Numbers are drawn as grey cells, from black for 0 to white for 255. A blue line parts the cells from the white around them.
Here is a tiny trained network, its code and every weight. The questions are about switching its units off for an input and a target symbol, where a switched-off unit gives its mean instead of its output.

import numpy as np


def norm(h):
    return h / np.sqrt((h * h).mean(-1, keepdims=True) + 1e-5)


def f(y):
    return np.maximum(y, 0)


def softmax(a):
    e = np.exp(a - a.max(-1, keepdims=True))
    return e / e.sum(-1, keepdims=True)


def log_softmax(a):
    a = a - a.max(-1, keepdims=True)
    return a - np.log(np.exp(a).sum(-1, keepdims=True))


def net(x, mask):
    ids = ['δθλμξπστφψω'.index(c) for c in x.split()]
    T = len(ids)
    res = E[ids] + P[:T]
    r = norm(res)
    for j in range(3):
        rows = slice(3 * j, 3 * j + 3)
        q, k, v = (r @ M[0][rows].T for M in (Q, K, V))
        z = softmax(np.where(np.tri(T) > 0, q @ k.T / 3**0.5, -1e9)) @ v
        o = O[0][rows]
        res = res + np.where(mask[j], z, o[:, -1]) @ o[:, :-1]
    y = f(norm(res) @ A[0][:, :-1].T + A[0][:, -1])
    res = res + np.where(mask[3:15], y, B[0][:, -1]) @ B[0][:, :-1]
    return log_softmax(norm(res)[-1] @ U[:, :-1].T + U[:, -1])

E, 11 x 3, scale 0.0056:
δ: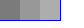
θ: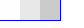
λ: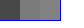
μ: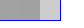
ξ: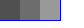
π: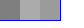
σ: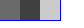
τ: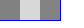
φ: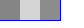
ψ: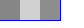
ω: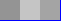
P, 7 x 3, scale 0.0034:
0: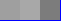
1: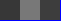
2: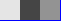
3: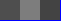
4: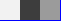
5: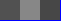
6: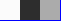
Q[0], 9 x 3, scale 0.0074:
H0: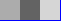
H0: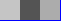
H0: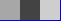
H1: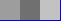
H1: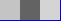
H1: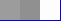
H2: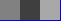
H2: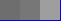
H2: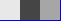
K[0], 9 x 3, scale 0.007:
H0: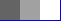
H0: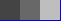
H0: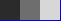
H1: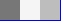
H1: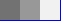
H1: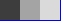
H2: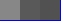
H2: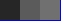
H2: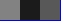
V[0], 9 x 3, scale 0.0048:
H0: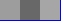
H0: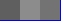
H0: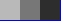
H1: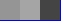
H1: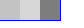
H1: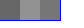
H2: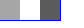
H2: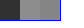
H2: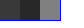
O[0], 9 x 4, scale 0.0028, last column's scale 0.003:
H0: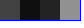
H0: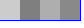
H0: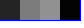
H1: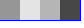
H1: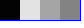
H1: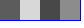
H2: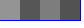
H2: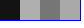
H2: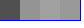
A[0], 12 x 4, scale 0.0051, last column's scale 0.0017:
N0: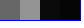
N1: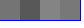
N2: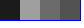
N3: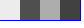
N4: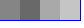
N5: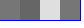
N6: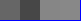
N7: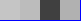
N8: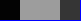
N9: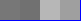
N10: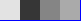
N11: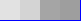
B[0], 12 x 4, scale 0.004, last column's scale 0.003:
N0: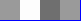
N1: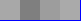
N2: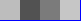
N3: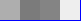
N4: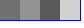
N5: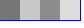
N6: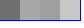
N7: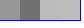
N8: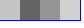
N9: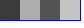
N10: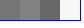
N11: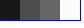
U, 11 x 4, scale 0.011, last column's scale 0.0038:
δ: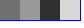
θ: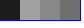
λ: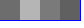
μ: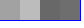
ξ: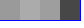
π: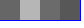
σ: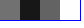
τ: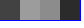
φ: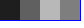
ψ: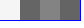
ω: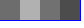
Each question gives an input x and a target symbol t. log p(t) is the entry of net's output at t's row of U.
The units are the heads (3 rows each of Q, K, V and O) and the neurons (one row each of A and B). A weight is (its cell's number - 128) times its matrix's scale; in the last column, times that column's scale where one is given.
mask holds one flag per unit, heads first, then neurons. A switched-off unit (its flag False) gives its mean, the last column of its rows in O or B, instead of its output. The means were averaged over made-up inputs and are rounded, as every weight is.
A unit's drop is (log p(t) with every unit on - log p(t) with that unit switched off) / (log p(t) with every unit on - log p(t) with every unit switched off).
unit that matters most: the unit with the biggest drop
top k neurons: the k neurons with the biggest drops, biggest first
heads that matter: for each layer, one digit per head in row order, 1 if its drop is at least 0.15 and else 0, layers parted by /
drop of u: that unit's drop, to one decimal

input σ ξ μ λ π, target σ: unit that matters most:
N11
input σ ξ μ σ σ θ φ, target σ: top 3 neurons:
(N11; N5; N0)
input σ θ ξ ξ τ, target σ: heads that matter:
100
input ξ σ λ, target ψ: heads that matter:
110
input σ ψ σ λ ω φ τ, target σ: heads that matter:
101
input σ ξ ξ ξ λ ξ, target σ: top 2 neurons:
(N2; N8)
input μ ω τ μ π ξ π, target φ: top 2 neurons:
(N11; N8)
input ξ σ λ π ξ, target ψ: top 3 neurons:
(N11; N3; N5)
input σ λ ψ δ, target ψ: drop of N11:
0.1
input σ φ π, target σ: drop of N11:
0.4
